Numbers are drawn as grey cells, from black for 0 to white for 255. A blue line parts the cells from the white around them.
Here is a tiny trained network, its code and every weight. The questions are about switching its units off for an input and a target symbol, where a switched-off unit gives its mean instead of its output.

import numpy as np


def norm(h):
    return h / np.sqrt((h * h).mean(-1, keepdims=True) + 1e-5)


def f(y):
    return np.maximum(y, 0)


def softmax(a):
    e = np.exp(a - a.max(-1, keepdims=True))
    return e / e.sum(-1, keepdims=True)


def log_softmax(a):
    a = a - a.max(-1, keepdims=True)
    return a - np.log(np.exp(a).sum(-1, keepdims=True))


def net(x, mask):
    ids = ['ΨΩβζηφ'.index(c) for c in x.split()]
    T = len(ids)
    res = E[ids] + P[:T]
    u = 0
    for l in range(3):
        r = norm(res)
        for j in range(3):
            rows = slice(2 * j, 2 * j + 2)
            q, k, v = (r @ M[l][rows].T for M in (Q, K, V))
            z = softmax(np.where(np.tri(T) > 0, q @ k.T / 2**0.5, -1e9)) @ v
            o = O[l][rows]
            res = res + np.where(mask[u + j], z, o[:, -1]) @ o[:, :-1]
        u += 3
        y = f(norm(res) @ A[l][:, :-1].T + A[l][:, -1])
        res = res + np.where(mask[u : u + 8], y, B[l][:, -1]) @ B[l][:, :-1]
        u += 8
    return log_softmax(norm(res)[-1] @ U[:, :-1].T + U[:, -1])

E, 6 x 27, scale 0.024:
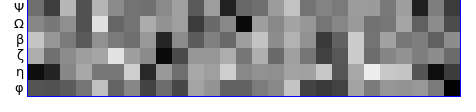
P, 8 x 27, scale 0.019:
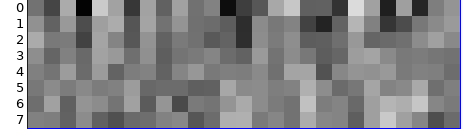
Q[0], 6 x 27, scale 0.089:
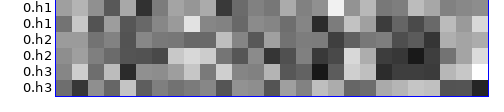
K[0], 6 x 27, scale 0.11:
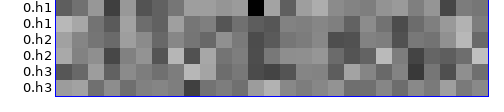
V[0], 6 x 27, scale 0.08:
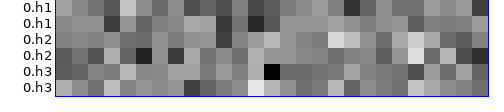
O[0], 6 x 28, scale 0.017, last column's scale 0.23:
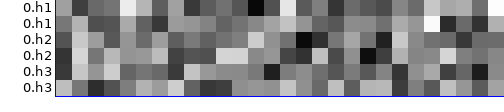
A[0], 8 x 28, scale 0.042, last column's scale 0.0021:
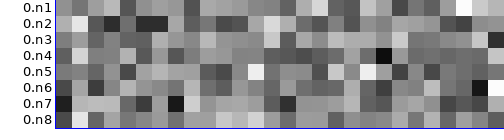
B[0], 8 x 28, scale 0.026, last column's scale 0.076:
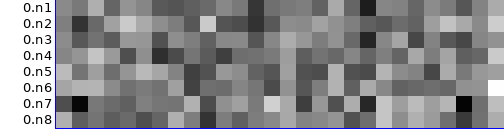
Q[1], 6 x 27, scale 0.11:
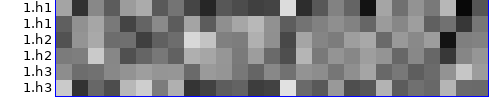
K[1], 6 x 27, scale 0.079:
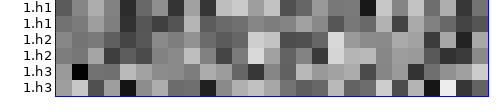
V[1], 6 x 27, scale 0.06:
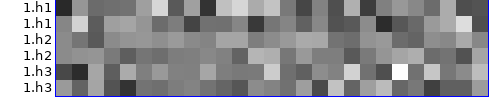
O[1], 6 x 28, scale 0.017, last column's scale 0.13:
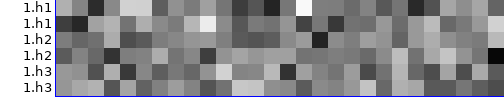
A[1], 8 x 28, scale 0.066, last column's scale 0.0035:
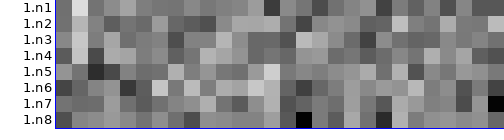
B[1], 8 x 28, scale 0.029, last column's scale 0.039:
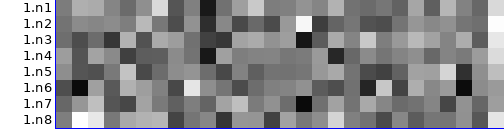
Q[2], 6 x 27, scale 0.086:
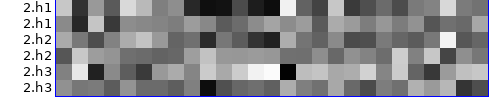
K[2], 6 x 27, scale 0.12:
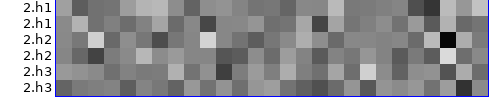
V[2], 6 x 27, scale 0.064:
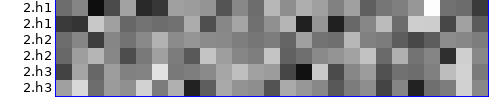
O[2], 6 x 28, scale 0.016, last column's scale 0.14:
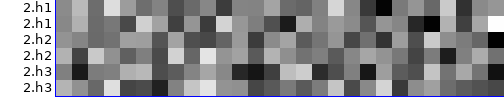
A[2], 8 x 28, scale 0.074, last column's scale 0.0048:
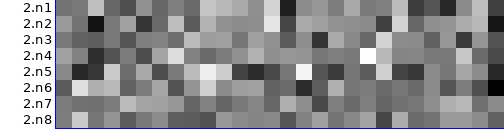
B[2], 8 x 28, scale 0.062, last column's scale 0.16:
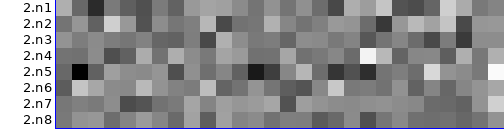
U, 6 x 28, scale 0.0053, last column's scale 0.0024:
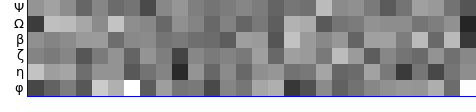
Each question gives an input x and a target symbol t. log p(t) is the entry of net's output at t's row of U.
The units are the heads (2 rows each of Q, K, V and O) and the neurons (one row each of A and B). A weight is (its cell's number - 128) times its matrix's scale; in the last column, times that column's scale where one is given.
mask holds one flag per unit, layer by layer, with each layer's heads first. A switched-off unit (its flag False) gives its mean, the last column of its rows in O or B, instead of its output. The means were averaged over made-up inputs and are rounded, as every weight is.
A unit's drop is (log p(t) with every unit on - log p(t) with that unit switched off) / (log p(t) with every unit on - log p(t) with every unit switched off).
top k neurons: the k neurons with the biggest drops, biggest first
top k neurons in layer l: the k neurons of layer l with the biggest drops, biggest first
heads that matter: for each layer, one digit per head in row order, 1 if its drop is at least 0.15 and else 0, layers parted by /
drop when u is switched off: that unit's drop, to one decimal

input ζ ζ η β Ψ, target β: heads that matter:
111 / 100 / 100
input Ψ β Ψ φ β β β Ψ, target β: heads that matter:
001 / 000 / 000
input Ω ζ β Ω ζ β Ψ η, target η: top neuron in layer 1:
1.n2
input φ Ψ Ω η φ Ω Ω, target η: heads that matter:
110 / 100 / 000
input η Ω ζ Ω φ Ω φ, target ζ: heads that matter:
101 / 100 / 100
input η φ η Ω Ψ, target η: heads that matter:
100 / 000 / 000
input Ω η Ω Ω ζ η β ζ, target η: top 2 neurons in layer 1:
1.n2, 1.n8
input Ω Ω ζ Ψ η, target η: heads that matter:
110 / 100 / 000
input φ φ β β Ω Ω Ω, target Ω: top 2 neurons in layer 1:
1.n8, 1.n4
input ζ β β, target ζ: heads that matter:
010 / 000 / 000
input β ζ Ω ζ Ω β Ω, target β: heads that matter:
011 / 000 / 000
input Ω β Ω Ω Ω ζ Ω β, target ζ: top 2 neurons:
2.n4, 2.n5
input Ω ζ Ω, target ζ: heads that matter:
010 / 000 / 000
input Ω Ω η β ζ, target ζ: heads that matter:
101 / 100 / 100
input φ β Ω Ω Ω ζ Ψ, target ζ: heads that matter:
001 / 000 / 000
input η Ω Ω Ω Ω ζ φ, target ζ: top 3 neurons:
0.n7, 2.n4, 2.n5
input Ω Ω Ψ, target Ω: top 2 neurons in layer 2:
2.n6, 2.n5
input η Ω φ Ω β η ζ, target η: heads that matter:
110 / 000 / 000
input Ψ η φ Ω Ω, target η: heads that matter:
100 / 000 / 000
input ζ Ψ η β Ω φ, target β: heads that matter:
101 / 100 / 100
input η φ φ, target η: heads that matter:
101 / 000 / 000
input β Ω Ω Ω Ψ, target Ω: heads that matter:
110 / 100 / 000
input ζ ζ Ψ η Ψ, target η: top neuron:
0.n7
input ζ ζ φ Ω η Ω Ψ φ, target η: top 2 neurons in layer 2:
2.n5, 2.n3
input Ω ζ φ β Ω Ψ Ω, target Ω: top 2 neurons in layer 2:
2.n5, 2.n6
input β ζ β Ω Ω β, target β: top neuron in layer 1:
1.n5
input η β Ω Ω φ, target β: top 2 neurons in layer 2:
2.n2, 2.n5
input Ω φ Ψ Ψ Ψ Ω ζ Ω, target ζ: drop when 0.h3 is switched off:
1.0
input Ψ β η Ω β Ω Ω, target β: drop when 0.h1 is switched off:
0.9
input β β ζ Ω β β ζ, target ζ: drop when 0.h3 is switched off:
1.1
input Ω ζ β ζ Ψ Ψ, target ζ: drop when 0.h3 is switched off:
0.9
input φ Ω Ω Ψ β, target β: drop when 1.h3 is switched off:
0.0
